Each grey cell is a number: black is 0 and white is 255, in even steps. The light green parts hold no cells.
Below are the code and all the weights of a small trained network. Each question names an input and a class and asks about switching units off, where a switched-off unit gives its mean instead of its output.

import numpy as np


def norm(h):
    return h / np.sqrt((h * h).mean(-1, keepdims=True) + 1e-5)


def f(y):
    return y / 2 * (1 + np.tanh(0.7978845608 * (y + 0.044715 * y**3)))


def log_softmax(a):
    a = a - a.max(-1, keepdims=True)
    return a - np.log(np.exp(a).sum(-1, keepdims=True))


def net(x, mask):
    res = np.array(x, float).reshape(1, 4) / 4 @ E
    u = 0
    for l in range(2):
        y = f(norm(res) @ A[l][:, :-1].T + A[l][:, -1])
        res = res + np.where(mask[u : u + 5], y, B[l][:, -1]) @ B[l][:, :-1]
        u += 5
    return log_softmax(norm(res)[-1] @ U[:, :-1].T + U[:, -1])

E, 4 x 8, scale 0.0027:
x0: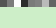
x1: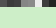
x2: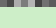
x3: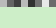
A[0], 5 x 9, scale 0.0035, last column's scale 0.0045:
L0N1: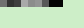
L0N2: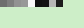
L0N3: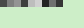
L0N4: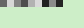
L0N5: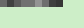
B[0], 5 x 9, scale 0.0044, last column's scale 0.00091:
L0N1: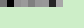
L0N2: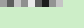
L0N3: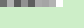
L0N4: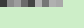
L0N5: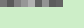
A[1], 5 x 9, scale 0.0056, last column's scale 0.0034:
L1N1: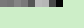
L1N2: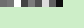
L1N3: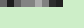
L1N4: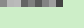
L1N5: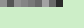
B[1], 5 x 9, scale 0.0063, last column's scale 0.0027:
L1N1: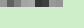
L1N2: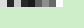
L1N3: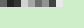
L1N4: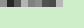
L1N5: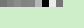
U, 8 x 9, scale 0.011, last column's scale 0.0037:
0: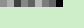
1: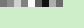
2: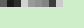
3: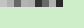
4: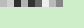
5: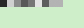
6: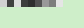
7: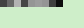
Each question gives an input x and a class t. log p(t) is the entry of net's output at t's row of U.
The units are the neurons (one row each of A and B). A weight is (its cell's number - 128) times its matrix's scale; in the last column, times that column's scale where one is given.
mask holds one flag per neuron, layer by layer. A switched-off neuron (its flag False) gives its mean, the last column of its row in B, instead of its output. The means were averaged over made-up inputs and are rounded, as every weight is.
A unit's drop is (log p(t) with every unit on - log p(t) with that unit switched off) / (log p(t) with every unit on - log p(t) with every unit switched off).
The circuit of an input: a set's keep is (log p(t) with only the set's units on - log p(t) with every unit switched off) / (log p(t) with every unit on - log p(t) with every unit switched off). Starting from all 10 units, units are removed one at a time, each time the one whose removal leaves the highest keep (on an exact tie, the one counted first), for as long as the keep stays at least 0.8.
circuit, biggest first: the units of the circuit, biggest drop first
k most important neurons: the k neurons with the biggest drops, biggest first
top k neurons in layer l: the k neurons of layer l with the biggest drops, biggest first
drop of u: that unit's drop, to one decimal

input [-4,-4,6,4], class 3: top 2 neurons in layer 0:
(L0N3 L0N4)
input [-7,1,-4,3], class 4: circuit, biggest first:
(L1N3 L1N4)
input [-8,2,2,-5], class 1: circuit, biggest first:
(L0N2 L1N3)
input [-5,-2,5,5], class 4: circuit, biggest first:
(L1N3 L1N2 L1N4)
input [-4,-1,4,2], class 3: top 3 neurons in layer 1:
(L1N2 L1N3 L1N4)
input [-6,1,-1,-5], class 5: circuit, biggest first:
(L0N4 L1N3)
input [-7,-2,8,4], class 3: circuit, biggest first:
(L1N3 L1N2 L1N4)
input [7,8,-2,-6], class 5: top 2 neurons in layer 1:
(L1N2 L1N4)
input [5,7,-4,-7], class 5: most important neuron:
(L0N3)
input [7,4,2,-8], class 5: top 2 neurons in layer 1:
(L1N3 L1N1)
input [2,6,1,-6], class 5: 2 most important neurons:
(L0N3 L0N4)
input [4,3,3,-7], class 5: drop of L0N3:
0.4
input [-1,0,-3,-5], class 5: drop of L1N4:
0.0
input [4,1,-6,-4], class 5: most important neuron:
(L1N2)
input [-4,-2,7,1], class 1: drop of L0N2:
0.2
